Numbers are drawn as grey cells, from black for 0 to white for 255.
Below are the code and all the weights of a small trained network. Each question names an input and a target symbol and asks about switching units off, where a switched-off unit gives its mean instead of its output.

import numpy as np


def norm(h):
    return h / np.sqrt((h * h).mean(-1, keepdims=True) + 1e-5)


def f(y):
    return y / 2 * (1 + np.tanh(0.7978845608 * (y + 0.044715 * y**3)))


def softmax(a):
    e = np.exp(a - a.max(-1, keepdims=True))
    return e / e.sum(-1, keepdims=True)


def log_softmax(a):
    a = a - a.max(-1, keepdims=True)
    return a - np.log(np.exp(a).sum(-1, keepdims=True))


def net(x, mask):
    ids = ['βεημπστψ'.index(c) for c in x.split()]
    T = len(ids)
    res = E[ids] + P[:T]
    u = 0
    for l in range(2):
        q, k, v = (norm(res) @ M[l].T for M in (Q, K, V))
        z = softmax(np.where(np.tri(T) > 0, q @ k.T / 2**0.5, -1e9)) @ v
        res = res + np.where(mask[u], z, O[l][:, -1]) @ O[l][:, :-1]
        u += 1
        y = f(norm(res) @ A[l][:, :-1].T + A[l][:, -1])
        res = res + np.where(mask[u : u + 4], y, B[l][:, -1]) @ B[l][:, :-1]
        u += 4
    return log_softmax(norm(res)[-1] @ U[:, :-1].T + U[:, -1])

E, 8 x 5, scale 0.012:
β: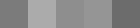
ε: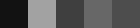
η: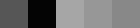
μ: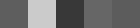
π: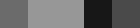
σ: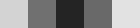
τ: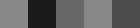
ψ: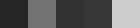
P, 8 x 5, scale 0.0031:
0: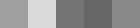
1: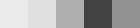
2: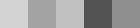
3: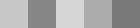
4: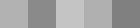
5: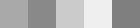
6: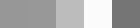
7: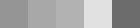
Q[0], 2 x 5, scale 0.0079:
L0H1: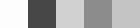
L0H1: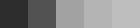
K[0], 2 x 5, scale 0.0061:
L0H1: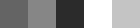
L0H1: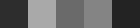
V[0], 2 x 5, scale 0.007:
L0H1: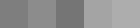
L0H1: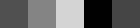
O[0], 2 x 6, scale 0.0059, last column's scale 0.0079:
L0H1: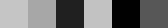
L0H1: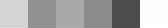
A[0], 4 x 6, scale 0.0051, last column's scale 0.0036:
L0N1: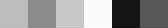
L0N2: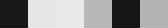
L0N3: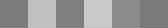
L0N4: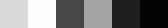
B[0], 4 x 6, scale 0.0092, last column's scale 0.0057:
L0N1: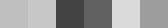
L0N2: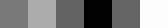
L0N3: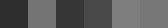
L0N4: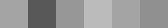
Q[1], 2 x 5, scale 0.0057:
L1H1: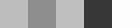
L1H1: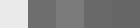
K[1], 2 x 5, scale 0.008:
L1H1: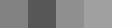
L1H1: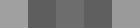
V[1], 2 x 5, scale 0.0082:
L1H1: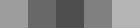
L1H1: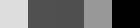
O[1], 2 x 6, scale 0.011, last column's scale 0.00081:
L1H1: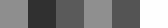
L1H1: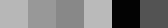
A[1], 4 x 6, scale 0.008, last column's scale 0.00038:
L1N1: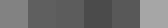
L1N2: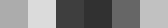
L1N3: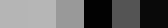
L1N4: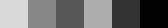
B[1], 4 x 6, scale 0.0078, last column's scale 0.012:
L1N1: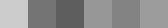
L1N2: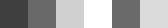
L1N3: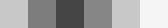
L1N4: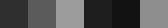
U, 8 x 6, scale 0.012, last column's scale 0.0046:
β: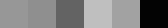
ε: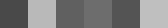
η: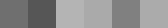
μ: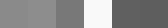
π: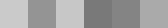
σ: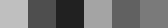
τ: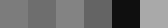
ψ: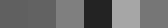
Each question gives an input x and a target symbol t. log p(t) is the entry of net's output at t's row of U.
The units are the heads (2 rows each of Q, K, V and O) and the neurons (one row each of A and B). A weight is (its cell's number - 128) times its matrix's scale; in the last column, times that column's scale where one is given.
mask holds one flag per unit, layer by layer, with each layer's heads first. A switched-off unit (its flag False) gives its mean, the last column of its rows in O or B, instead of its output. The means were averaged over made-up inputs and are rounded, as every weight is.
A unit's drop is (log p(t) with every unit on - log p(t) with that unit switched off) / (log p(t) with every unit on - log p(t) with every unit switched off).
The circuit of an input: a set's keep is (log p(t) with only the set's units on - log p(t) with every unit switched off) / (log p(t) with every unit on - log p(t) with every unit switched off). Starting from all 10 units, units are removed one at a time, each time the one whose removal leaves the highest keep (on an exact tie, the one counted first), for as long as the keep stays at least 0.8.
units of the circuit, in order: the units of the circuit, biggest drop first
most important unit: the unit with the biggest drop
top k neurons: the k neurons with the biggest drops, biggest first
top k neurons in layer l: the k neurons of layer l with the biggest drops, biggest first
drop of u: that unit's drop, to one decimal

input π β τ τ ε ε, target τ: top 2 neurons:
[L0N2, L1N2]
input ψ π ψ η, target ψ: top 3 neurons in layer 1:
[L1N2, L1N3, L1N1]
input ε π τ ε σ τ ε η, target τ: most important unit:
L1H1
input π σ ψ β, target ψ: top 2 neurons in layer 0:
[L0N2, L0N3]
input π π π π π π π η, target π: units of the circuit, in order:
[L1N2, L0H1, L1H1]
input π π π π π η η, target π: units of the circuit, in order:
[L1N2, L1H1]
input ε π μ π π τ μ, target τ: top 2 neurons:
[L1N4, L0N4]
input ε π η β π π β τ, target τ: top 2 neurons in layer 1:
[L1N4, L1N3]
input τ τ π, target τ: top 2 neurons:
[L0N2, L1N4]
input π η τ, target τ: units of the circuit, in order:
[L1N4, L1H1]
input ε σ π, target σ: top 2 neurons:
[L1N3, L0N2]
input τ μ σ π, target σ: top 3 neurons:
[L1N3, L1N1, L0N2]
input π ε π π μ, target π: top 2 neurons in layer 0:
[L0N4, L0N2]
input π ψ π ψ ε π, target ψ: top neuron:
[L0N2]
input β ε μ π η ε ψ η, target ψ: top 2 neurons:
[L1N2, L0N1]
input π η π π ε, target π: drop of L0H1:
0.6
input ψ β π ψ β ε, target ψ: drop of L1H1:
0.5
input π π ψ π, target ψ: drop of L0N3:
-0.1
